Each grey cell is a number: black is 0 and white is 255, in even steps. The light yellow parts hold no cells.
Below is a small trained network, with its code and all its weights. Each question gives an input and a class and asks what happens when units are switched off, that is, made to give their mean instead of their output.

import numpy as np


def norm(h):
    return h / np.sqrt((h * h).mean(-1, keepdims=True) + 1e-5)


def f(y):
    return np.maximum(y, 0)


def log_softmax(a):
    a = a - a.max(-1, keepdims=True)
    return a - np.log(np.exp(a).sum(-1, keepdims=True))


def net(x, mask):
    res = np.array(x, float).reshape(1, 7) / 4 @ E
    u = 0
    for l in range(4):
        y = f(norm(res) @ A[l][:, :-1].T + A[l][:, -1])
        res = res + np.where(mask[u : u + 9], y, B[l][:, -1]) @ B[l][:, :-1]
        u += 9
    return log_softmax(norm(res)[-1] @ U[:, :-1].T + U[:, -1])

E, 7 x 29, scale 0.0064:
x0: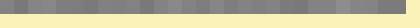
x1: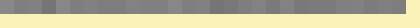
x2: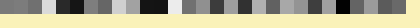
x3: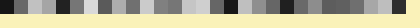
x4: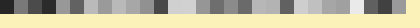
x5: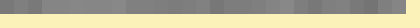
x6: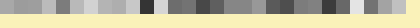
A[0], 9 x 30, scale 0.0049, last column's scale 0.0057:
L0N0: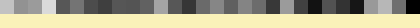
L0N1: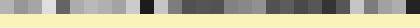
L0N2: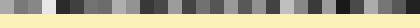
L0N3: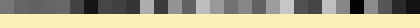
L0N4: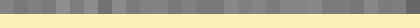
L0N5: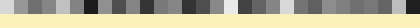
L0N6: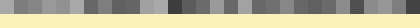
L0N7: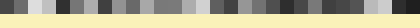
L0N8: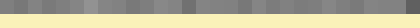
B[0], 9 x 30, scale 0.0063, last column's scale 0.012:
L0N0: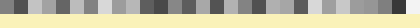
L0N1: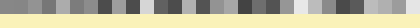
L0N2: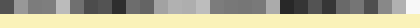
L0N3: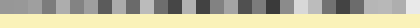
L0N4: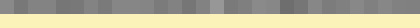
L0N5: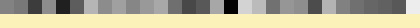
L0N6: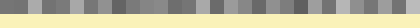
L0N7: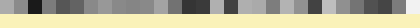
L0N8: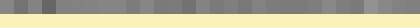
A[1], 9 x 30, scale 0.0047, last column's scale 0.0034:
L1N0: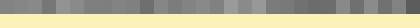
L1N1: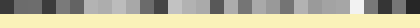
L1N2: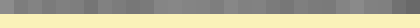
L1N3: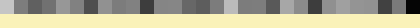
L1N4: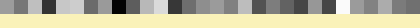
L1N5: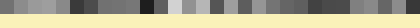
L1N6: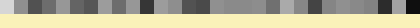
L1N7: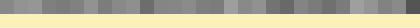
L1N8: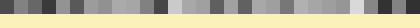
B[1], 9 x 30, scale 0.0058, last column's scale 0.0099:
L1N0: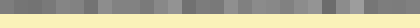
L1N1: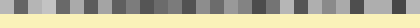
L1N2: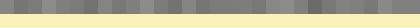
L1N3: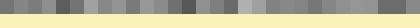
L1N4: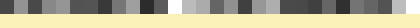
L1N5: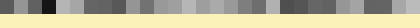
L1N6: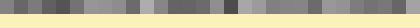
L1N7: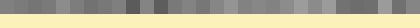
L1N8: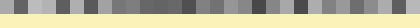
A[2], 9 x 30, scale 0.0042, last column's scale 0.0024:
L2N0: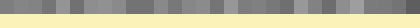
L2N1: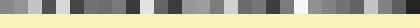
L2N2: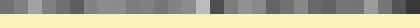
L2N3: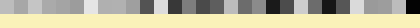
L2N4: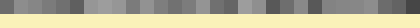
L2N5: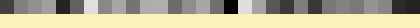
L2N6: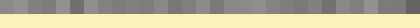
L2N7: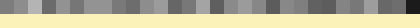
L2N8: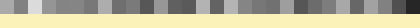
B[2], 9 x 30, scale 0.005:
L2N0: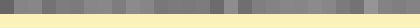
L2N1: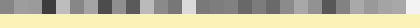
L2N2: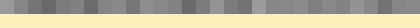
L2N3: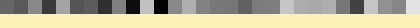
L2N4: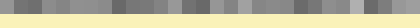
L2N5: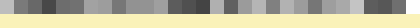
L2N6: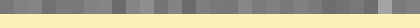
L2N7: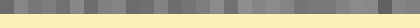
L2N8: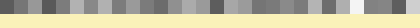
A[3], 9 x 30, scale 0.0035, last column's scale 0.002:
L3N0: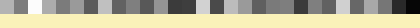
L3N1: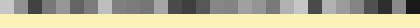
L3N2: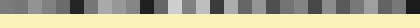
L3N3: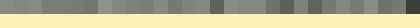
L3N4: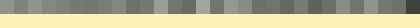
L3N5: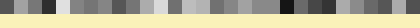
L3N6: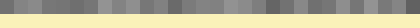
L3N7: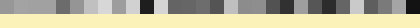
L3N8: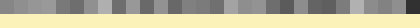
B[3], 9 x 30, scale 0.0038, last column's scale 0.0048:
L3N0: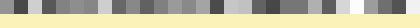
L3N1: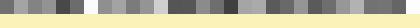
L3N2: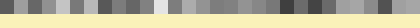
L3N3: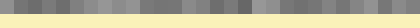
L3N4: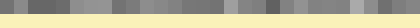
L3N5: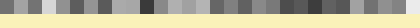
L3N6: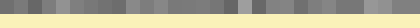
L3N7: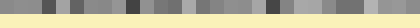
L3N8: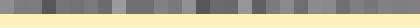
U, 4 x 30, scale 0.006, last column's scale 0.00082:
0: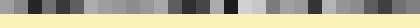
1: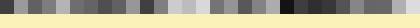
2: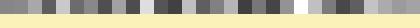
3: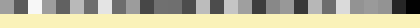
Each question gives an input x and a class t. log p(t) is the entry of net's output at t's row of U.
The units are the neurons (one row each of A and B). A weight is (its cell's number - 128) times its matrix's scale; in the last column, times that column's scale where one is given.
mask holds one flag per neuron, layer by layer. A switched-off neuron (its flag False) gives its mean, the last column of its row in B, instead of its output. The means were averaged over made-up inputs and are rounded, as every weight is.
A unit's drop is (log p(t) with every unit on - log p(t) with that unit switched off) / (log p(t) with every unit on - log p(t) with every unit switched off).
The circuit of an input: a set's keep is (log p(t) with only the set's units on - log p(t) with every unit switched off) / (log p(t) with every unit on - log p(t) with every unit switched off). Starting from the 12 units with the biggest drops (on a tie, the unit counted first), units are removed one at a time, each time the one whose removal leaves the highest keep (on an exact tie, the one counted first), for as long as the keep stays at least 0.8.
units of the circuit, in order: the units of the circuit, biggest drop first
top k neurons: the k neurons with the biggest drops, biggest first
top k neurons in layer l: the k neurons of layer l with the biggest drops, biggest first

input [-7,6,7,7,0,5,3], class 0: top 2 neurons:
[L0N7; L1N4]
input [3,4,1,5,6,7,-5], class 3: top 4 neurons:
[L0N5; L0N1; L1N1; L1N8]
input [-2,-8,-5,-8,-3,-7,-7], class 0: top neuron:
[L0N5]
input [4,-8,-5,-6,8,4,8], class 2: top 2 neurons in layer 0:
[L0N0; L0N7]
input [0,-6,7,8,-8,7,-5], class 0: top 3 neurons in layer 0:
[L0N7; L0N6; L0N3]
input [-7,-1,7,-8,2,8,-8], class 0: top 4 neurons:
[L0N5; L0N1; L1N4; L1N6]
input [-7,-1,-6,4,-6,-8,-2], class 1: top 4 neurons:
[L1N4; L0N5; L1N1; L1N8]
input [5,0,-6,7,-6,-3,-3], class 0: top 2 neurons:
[L0N7; L0N2]
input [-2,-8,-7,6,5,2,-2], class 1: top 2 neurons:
[L0N5; L1N4]
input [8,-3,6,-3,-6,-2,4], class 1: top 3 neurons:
[L0N2; L1N5; L1N1]
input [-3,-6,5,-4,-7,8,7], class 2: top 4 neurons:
[L0N1; L2N3; L1N1; L1N8]
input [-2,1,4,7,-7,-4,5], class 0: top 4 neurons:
[L0N7; L2N5; L1N1; L1N8]
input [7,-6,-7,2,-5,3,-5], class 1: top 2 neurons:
[L1N4; L0N1]
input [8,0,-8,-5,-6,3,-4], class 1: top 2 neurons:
[L1N4; L0N7]
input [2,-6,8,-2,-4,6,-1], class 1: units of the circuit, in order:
[L0N2]
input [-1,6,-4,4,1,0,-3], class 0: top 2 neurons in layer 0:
[L0N7; L0N2]
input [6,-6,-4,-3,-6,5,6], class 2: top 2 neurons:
[L0N1; L0N2]
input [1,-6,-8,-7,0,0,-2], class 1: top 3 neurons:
[L1N4; L0N7; L0N6]
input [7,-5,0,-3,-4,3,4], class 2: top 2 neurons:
[L0N1; L0N7]
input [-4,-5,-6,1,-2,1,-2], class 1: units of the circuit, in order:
[L1N4]
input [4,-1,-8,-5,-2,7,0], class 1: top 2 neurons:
[L1N4; L0N7]
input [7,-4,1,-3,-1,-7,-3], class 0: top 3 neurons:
[L0N5; L0N1; L2N5]
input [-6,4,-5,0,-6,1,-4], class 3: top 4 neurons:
[L0N0; L0N2; L0N1; L0N6]
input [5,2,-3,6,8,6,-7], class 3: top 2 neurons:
[L0N1; L0N5]
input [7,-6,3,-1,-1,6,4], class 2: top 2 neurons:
[L0N1; L1N4]
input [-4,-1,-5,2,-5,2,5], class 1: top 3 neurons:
[L1N4; L0N3; L0N6]
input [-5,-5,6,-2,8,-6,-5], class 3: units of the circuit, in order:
[L1N1]
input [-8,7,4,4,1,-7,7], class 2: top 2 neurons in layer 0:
[L0N1; L0N5]
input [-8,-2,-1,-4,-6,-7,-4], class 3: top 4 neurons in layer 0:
[L0N0; L0N1; L0N7; L0N6]
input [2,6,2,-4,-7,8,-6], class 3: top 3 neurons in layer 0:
[L0N0; L0N1; L0N5]
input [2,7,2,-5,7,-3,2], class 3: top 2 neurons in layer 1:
[L1N1; L1N8]
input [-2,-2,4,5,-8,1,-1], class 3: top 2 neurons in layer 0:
[L0N0; L0N5]
